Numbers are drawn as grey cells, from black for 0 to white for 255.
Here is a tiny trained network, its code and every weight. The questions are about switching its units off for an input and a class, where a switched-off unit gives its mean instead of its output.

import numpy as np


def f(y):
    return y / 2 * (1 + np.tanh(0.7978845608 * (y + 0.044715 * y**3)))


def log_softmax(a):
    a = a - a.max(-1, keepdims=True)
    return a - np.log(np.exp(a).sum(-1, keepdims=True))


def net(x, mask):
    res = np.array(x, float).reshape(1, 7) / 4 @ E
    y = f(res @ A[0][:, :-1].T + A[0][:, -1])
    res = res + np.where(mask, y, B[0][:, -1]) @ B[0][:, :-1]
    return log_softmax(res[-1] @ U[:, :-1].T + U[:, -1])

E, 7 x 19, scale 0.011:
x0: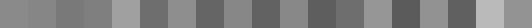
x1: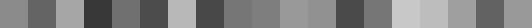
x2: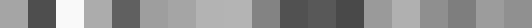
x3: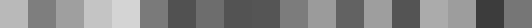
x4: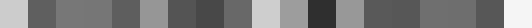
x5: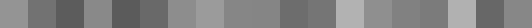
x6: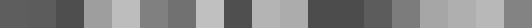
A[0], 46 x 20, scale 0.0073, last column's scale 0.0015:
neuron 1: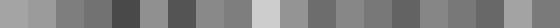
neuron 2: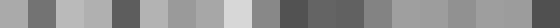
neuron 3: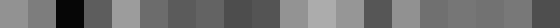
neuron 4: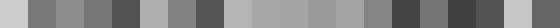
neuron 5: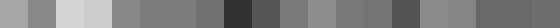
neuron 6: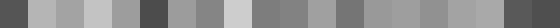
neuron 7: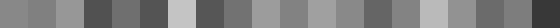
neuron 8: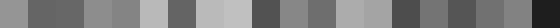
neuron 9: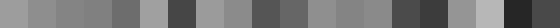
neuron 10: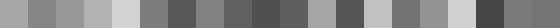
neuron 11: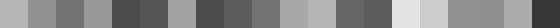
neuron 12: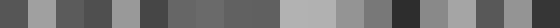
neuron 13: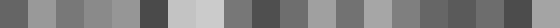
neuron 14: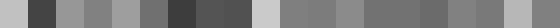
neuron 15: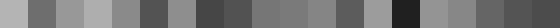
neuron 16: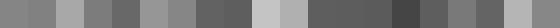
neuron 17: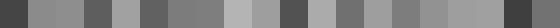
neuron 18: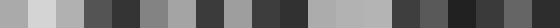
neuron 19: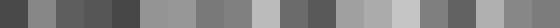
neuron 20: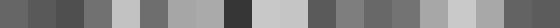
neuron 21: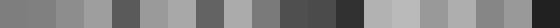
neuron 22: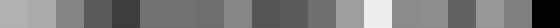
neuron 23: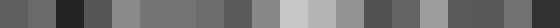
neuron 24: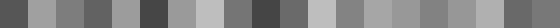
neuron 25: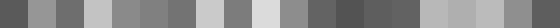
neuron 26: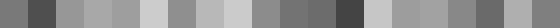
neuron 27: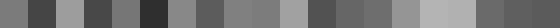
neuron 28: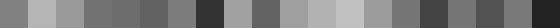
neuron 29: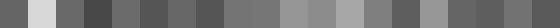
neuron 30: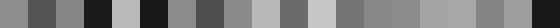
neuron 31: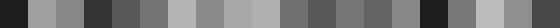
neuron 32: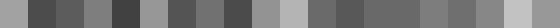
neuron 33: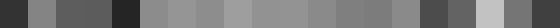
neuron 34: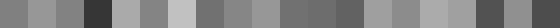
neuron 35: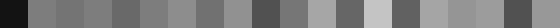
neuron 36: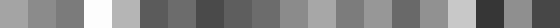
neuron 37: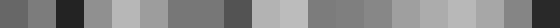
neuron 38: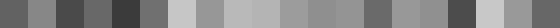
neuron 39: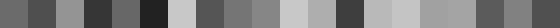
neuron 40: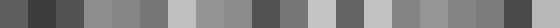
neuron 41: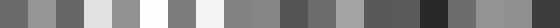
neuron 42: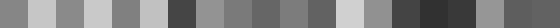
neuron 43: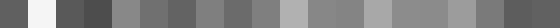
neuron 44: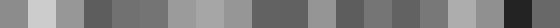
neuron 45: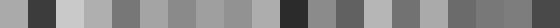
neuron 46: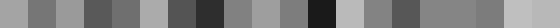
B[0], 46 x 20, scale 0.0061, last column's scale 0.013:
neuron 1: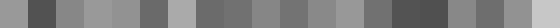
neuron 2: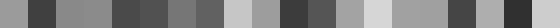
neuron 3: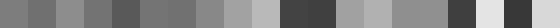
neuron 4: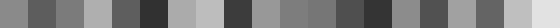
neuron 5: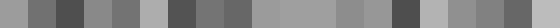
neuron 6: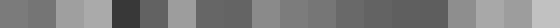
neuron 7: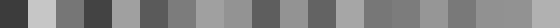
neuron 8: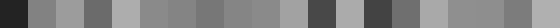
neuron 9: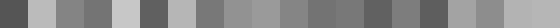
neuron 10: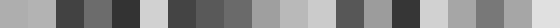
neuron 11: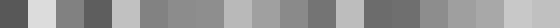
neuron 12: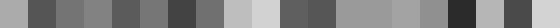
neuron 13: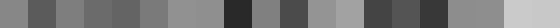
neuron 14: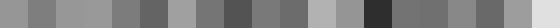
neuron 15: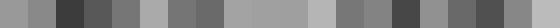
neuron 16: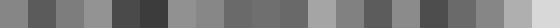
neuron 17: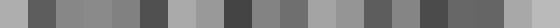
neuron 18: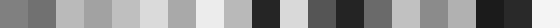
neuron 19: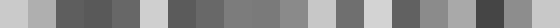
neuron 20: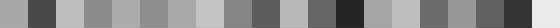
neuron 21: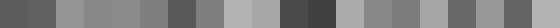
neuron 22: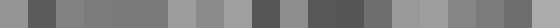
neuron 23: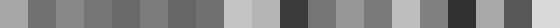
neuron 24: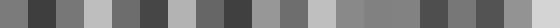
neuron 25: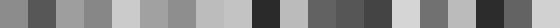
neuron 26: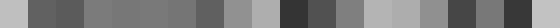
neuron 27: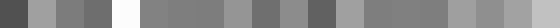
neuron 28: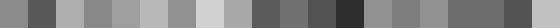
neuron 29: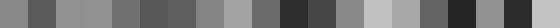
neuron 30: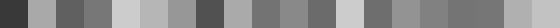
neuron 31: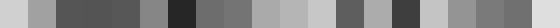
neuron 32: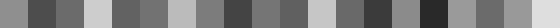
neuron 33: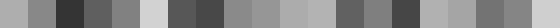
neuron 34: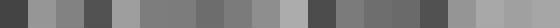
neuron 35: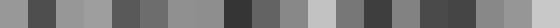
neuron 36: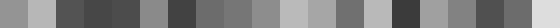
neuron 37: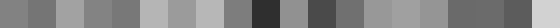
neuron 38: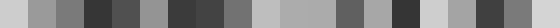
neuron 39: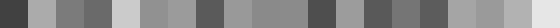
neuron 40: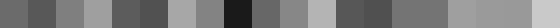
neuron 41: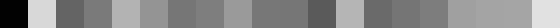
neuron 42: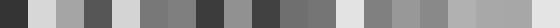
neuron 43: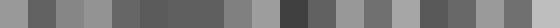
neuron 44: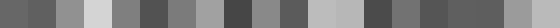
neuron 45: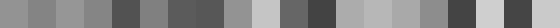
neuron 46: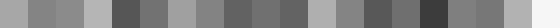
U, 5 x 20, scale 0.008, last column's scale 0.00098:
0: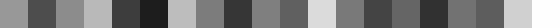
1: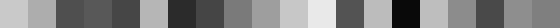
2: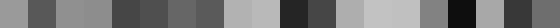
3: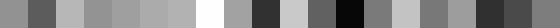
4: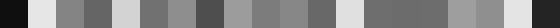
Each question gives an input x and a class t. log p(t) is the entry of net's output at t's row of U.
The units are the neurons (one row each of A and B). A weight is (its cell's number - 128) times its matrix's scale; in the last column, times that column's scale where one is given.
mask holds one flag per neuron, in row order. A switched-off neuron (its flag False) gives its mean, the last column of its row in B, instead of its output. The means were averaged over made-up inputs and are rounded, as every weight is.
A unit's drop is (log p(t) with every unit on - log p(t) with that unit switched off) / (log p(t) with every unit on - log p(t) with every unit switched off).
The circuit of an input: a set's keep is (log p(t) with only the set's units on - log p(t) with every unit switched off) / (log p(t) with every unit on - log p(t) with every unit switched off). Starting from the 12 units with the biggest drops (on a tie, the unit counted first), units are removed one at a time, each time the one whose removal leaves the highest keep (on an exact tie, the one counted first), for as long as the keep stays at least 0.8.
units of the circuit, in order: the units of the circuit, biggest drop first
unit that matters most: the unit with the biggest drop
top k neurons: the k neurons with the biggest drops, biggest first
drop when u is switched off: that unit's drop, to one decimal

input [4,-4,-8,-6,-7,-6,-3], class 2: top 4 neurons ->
[neuron 29; neuron 3; neuron 12; neuron 23]
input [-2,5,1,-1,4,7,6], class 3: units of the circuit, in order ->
[neuron 20]
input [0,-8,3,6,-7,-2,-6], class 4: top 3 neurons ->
[neuron 42; neuron 41; neuron 9]
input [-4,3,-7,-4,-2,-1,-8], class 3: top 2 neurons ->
[neuron 18; neuron 28]
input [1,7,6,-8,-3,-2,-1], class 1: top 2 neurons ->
[neuron 31; neuron 38]
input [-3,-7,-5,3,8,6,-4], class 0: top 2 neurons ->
[neuron 4; neuron 46]
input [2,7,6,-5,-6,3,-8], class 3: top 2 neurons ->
[neuron 18; neuron 22]
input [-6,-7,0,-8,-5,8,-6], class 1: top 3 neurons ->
[neuron 31; neuron 33; neuron 38]
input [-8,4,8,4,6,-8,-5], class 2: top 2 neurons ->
[neuron 45; neuron 2]
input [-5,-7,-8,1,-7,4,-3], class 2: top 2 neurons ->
[neuron 3; neuron 12]
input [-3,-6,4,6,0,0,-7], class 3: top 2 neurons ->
[neuron 18; neuron 31]
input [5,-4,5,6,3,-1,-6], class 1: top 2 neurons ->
[neuron 10; neuron 5]
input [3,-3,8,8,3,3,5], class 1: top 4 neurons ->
[neuron 10; neuron 36; neuron 5; neuron 15]
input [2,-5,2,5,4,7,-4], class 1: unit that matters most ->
neuron 36
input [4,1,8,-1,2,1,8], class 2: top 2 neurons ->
[neuron 2; neuron 26]
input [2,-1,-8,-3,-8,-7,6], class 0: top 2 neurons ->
[neuron 35; neuron 24]
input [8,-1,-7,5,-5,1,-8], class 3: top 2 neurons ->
[neuron 18; neuron 28]
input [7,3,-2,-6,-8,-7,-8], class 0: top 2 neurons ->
[neuron 24; neuron 13]
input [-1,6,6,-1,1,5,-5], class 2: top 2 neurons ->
[neuron 2; neuron 45]
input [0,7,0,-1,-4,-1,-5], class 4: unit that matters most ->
neuron 39
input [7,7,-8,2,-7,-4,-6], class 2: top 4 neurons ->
[neuron 12; neuron 29; neuron 3; neuron 23]
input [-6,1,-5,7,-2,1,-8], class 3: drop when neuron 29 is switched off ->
0.1
